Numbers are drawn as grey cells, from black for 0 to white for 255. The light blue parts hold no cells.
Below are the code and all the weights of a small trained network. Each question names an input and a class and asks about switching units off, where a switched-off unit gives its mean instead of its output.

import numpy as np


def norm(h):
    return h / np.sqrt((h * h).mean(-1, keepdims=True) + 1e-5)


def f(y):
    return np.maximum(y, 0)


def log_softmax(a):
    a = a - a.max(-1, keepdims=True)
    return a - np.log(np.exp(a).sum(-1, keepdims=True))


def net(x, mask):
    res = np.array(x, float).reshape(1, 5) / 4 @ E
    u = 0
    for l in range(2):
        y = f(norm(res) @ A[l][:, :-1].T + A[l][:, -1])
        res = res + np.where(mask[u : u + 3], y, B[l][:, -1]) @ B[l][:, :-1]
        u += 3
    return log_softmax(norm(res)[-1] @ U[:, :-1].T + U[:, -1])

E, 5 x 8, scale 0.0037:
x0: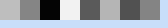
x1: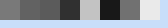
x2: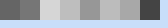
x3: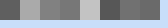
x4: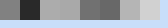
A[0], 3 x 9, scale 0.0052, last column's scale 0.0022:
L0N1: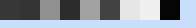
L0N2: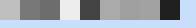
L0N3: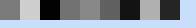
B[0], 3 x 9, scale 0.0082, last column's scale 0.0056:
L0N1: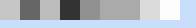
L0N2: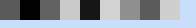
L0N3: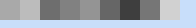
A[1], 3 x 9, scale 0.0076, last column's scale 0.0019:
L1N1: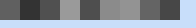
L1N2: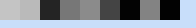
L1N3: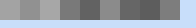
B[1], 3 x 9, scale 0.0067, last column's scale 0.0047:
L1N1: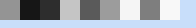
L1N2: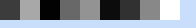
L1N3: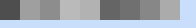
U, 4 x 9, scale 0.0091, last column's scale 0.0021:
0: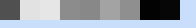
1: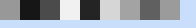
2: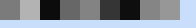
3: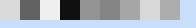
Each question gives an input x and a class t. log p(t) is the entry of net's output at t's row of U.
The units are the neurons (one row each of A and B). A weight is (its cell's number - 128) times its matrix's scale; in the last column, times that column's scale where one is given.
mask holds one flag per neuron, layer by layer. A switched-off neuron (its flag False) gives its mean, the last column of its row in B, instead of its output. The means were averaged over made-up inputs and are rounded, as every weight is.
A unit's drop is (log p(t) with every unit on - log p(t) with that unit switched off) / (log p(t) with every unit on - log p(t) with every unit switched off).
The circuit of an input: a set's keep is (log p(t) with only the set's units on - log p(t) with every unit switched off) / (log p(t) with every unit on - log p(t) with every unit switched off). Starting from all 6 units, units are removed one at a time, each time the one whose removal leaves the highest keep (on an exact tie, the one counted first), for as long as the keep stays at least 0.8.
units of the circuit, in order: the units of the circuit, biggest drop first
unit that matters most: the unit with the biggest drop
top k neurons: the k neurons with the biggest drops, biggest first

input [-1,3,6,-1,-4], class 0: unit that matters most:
L0N2
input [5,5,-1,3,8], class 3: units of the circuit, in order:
[L0N1, L1N1]
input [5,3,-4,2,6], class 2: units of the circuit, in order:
[L0N3, L1N2]
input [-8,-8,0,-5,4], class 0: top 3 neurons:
[L0N2, L0N1, L1N1]
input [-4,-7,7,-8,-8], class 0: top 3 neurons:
[L0N2, L1N1, L1N3]
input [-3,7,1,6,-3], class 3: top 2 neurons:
[L0N1, L1N2]
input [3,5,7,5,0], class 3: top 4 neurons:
[L0N3, L0N2, L1N2, L1N1]
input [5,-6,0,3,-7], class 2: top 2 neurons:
[L1N2, L0N3]
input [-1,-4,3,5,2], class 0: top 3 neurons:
[L0N2, L1N1, L0N1]
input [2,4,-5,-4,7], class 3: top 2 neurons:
[L0N1, L1N1]
